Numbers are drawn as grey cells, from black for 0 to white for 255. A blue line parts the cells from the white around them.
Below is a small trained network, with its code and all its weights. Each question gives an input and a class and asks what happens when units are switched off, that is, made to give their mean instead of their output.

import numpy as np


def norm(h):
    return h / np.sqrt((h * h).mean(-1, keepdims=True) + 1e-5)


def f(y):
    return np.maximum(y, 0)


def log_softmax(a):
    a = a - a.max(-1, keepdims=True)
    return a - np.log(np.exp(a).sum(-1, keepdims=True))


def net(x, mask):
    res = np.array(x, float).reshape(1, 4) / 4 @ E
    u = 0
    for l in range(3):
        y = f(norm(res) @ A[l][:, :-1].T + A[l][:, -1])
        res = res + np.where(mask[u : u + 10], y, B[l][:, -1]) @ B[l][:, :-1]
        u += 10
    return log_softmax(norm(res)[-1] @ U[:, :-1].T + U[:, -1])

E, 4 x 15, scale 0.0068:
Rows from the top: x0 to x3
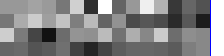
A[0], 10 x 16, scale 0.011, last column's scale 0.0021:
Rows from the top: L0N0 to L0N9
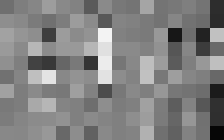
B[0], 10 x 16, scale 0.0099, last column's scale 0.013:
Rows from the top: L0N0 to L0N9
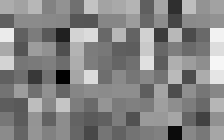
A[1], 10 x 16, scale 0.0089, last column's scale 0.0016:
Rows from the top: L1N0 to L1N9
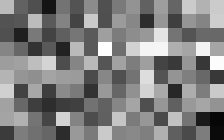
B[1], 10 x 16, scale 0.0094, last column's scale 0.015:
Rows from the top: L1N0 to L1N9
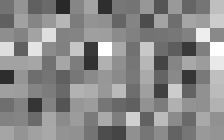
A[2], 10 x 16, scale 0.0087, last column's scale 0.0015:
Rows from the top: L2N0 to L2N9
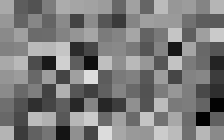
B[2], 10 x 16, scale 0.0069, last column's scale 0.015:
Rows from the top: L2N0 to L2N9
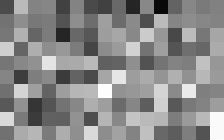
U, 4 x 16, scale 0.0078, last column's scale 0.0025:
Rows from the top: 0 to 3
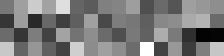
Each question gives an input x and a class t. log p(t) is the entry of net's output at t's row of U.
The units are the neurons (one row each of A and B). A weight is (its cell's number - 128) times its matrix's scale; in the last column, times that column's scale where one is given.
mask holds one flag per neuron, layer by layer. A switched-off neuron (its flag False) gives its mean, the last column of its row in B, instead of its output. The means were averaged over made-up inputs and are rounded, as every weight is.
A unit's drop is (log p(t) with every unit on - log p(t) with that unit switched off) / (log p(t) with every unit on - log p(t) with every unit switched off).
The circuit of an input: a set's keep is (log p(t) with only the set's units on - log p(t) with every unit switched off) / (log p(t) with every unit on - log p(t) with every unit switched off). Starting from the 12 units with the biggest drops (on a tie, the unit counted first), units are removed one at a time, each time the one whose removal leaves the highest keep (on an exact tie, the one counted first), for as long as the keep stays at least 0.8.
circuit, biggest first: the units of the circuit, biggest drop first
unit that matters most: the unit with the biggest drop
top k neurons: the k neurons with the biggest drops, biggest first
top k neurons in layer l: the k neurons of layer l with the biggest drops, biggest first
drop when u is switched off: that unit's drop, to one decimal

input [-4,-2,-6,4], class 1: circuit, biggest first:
L1N3; L0N2; L0N3; L0N4
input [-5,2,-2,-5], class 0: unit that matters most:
L0N5
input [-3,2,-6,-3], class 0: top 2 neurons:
L0N2; L0N4
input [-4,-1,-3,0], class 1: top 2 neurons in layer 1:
L1N3; L1N4
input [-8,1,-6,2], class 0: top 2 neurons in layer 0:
L0N5; L0N2
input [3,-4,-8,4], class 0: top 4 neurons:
L0N4; L0N2; L0N3; L0N0
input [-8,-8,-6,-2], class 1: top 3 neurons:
L0N4; L1N3; L0N2
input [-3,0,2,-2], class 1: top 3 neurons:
L0N4; L0N3; L0N2
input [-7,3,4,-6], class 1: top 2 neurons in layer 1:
L1N3; L1N0
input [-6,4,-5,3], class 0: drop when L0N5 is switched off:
0.2
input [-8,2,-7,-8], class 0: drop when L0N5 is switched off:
0.1
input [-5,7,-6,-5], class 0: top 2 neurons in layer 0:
L0N2; L0N4
